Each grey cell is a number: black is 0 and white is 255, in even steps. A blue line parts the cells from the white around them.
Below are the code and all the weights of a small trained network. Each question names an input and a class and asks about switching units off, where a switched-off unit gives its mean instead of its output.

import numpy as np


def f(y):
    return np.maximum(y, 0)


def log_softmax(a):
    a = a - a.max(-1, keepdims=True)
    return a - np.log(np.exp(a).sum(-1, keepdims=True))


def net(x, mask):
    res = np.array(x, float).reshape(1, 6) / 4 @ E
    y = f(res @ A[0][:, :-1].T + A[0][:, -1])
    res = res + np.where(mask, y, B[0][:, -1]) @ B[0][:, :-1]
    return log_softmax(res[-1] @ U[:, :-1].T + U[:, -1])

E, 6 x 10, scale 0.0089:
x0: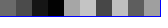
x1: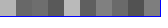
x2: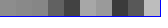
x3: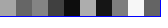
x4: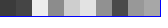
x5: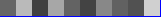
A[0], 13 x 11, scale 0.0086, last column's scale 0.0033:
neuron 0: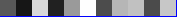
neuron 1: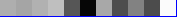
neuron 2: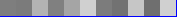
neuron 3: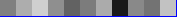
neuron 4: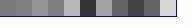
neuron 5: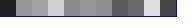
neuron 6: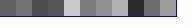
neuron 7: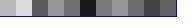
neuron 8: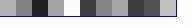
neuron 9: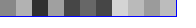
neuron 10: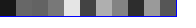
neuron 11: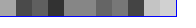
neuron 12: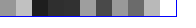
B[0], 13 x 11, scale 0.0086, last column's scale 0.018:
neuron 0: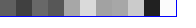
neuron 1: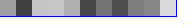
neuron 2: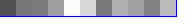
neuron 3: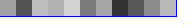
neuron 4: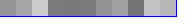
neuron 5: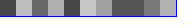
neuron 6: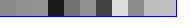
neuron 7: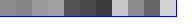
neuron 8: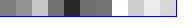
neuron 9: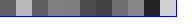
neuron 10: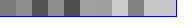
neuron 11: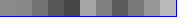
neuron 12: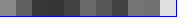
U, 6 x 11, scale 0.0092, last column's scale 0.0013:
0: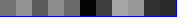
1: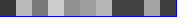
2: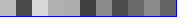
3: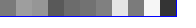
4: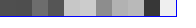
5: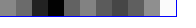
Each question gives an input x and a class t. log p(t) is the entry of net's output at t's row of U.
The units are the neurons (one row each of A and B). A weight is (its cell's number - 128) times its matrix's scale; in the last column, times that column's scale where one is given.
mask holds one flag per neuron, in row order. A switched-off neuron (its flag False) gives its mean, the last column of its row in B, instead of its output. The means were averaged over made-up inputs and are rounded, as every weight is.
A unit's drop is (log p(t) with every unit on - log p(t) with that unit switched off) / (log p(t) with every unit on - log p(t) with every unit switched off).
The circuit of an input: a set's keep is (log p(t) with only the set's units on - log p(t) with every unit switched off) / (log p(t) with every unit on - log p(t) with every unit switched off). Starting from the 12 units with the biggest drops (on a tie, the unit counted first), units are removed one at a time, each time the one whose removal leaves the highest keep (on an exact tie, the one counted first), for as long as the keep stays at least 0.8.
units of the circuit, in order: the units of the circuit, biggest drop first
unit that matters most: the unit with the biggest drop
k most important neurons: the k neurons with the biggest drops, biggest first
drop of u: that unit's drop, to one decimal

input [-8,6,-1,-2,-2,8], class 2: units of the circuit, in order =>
[neuron 1]
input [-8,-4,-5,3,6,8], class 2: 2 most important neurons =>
[neuron 1; neuron 3]
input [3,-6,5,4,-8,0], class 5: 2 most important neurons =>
[neuron 12; neuron 1]
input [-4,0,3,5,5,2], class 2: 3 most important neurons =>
[neuron 3; neuron 10; neuron 6]
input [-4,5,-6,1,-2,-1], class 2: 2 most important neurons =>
[neuron 1; neuron 12]
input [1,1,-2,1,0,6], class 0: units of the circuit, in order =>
[neuron 6; neuron 2]
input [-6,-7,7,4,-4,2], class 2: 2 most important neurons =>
[neuron 3; neuron 1]
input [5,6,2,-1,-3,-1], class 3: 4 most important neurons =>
[neuron 8; neuron 6; neuron 0; neuron 9]
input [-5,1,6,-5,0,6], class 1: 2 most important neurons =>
[neuron 5; neuron 10]
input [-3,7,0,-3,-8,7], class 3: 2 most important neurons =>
[neuron 8; neuron 4]
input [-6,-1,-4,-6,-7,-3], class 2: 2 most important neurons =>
[neuron 1; neuron 6]
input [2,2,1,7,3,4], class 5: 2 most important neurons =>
[neuron 12; neuron 11]
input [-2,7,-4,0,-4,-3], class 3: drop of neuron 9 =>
0.1
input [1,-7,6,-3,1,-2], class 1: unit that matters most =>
neuron 0
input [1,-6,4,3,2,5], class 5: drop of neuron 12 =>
0.2
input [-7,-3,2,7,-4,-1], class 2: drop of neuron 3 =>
0.4
